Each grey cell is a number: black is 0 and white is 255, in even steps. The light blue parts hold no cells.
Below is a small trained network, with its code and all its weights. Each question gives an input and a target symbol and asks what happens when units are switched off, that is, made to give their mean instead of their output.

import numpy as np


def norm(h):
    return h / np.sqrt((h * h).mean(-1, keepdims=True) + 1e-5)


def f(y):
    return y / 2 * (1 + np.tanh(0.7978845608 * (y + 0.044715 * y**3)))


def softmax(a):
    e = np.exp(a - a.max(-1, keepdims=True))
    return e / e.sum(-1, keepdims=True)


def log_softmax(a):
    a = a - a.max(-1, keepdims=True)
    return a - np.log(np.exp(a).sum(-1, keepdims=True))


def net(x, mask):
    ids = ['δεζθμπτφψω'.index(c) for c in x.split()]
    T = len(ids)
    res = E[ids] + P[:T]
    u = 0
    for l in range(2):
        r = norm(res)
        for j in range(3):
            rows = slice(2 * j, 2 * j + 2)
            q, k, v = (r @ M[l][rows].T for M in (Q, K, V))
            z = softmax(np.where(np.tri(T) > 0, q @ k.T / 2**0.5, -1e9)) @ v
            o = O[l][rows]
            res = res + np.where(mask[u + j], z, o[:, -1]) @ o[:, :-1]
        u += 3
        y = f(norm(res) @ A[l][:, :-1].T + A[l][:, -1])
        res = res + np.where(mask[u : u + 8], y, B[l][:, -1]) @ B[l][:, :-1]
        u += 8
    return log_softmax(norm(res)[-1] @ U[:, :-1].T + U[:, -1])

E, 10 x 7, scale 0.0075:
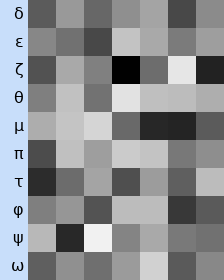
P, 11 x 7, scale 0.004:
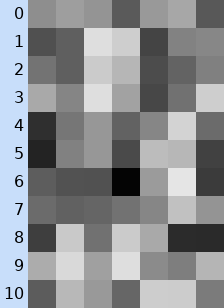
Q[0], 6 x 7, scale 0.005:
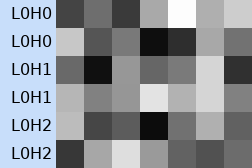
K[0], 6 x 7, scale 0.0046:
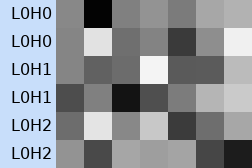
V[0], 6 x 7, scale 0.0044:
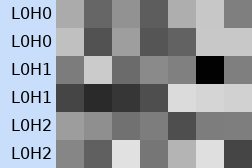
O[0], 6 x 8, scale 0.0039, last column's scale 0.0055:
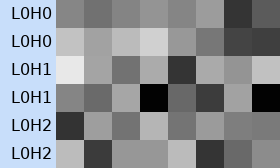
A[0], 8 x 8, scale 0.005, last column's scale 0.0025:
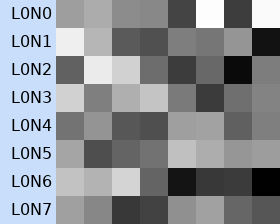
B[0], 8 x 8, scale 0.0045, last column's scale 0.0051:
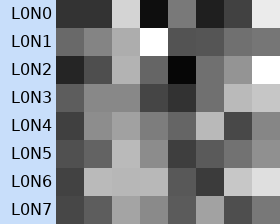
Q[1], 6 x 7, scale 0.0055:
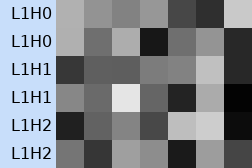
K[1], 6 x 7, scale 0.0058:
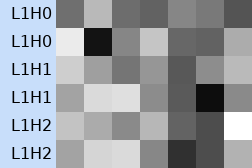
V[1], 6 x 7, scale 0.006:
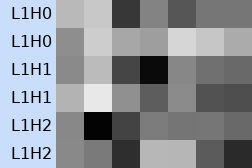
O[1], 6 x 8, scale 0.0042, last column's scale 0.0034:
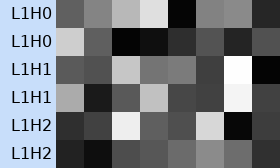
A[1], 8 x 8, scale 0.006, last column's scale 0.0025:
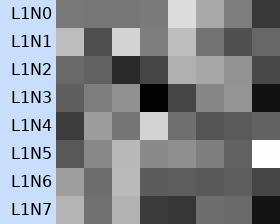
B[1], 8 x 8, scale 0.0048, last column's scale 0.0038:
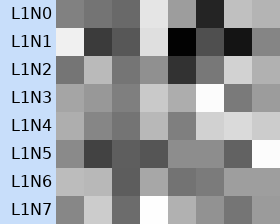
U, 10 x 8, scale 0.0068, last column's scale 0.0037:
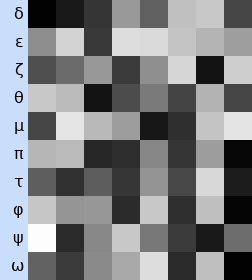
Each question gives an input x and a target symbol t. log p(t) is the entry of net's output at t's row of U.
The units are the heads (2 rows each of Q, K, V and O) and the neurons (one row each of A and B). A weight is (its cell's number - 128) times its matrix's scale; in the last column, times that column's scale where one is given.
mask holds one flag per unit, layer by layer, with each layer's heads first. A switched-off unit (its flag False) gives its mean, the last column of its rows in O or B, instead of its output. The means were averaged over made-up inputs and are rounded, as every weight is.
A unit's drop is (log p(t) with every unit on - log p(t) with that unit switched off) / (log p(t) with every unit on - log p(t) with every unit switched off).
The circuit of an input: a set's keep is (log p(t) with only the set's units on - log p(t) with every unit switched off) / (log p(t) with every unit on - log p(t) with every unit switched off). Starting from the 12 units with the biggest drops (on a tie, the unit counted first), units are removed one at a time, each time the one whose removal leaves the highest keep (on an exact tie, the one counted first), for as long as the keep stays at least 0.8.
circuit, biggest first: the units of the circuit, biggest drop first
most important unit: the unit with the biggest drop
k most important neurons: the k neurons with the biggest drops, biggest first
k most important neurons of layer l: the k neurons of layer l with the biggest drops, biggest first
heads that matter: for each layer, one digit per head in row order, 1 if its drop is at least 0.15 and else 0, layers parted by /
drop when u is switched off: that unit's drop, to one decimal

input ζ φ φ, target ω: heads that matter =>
010 / 111
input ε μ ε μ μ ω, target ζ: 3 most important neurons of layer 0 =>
[L0N6; L0N2; L0N0]
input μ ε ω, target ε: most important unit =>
L0N0
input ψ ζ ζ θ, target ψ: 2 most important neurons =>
[L1N1; L0N6]
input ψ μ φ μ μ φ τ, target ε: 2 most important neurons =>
[L0N2; L0N6]
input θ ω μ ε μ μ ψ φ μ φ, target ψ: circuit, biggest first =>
[L0H2; L0N6; L1H2]
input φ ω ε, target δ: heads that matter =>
000 / 001
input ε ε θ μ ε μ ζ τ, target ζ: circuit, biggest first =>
[L1H1; L0N6]
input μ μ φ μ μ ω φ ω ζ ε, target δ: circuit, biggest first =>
[L1H2; L0N6]
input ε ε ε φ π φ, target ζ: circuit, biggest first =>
[L0N6; L1H2]
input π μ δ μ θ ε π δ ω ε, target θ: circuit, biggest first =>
[L1H0; L0N2; L0H1]
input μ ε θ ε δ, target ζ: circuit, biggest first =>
[L0N6; L1H1]
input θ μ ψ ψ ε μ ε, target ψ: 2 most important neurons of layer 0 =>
[L0N3; L0N5]
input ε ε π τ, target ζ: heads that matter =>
000 / 001
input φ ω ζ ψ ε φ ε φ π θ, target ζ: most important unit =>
L1H2
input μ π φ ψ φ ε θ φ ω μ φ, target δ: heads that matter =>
100 / 001
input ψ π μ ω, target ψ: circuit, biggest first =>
[L0H2; L1N1; L0N6]
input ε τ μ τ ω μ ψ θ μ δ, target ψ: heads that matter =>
101 / 001
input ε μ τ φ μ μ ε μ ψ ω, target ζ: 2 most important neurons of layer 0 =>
[L0N6; L0N3]
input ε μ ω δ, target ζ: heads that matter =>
000 / 001
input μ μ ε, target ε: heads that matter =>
000 / 000
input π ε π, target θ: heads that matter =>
000 / 100
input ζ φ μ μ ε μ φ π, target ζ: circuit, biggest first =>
[L1H2; L0N6; L1H1; L0N2]
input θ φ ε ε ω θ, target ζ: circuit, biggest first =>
[L0N6; L1H2; L1H1]
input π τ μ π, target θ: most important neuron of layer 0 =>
[L0N0]
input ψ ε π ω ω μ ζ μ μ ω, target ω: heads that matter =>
011 / 011
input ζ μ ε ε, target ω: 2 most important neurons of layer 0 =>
[L0N6; L0N2]
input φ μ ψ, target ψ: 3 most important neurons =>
[L1N1; L0N2; L0N6]
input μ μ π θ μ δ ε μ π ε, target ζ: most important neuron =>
[L0N5]
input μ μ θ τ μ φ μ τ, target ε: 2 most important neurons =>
[L0N0; L0N3]
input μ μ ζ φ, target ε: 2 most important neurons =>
[L0N0; L0N2]
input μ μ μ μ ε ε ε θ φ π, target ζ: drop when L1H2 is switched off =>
0.5
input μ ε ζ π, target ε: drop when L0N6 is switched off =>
0.2
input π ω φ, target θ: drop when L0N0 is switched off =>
0.2
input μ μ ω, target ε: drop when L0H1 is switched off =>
0.1
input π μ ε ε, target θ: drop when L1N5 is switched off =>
0.0
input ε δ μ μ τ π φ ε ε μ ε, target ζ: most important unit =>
L0N0
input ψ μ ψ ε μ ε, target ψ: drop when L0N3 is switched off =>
0.1
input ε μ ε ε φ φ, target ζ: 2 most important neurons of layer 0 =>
[L0N6; L0N4]
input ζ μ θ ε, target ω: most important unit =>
L0H1
